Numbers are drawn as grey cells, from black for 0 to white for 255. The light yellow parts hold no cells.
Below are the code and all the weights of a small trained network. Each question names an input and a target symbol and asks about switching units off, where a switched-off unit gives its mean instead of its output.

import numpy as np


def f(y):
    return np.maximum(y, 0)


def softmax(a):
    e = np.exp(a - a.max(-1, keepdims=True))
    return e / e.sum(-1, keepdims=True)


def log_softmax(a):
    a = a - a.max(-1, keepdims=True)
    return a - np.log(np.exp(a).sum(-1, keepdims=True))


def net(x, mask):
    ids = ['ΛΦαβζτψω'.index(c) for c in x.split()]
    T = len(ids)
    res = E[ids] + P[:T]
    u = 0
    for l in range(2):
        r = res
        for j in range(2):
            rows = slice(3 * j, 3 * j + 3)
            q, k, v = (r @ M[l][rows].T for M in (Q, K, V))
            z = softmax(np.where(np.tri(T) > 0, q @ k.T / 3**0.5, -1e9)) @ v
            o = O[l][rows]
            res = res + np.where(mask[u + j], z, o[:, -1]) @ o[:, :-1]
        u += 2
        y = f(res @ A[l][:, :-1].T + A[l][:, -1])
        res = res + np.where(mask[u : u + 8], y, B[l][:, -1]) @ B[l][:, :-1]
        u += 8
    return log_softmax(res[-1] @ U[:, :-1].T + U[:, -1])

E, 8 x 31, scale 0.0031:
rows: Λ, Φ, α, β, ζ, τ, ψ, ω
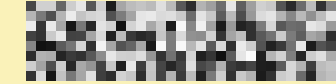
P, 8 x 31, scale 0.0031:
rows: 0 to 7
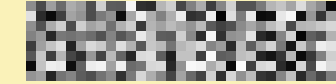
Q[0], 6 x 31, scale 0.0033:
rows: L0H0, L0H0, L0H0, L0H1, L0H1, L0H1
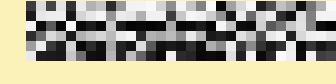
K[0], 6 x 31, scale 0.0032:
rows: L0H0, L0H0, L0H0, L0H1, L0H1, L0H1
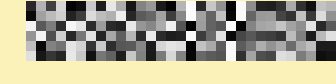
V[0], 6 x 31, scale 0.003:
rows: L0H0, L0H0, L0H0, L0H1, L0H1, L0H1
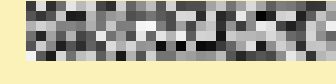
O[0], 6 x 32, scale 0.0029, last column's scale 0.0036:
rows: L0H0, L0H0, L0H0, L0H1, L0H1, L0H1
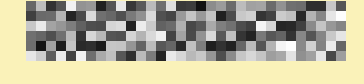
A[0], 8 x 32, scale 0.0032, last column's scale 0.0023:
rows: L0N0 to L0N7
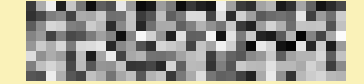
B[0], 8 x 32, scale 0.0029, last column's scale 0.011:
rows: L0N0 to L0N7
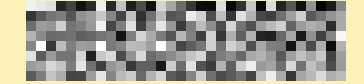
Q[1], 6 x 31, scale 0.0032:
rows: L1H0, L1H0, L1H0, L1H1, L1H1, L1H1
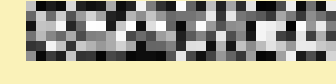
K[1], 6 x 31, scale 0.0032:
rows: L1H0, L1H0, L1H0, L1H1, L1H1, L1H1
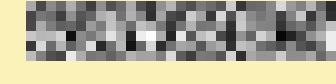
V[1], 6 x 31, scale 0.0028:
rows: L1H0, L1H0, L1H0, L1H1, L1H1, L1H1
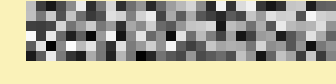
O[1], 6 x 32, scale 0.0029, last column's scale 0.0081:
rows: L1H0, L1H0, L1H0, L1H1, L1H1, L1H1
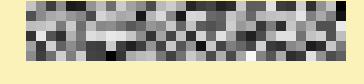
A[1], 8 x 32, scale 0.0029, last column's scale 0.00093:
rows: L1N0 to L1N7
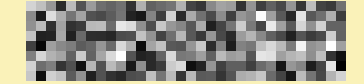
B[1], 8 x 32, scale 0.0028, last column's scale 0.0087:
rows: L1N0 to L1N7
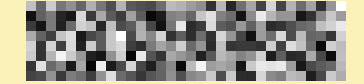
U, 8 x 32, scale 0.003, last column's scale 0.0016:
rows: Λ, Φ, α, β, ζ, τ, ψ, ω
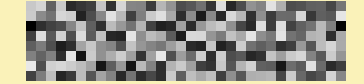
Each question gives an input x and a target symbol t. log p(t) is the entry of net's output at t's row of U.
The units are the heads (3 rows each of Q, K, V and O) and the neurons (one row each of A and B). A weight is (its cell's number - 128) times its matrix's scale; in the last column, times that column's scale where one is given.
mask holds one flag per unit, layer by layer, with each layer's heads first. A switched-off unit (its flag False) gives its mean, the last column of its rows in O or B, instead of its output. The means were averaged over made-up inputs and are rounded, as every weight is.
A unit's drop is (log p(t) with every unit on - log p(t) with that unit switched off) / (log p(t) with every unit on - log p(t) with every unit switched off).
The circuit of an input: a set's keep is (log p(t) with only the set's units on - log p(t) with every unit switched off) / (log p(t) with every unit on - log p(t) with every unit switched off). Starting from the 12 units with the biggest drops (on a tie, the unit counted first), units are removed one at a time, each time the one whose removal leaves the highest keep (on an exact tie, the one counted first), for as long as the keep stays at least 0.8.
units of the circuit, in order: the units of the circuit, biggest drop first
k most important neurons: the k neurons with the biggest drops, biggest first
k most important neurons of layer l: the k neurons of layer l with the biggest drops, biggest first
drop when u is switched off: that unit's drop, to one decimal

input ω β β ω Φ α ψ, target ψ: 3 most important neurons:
L1N5, L0N3, L0N6
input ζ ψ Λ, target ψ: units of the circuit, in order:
L0H1, L1N5, L0N6, L0N3
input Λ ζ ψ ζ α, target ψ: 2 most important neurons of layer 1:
L1N5, L1N2
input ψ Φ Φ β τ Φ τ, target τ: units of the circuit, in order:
L1N4, L0H1, L1H0
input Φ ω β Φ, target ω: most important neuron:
L1N6
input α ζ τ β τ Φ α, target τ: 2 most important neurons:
L1N4, L0N7
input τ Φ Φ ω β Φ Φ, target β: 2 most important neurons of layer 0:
L0N4, L0N1
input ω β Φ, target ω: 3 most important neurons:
L1N7, L1N1, L0N3
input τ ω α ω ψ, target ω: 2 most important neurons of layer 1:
L1N1, L1N7
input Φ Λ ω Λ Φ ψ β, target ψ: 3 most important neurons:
L1N5, L0N3, L0N6
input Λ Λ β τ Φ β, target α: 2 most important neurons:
L0N0, L1N3
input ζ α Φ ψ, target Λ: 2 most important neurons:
L1N6, L1N3
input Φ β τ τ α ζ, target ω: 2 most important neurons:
L1N6, L0N4
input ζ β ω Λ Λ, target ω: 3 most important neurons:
L1N1, L1N7, L0N3
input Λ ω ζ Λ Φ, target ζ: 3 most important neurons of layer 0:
L0N2, L0N1, L0N4
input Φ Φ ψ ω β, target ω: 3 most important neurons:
L1N1, L1N7, L0N5
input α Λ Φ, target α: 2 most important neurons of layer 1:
L1N2, L1N5
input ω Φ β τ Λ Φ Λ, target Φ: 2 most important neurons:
L0N4, L0N2
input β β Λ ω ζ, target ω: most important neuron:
L1N1
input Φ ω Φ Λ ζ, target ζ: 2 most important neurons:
L0N1, L1N2
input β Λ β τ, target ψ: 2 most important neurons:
L1N0, L0N2
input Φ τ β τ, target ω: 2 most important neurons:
L1N6, L0N4
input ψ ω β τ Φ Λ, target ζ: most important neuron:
L0N5
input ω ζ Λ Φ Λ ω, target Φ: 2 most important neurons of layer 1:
L1N3, L1N7
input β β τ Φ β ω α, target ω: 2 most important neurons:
L1N7, L1N1
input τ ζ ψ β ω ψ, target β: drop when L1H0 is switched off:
0.4
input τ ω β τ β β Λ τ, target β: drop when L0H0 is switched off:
0.1
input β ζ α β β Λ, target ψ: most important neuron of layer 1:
L1N0
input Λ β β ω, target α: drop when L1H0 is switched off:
1.2
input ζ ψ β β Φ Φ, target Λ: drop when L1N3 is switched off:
0.2
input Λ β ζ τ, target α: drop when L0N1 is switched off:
0.0
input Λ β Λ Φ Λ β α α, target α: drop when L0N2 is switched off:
0.0
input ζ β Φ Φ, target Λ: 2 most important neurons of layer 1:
L1N6, L1N3
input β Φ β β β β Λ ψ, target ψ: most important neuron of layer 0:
L0N2
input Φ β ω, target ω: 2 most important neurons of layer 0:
L0N3, L0N6
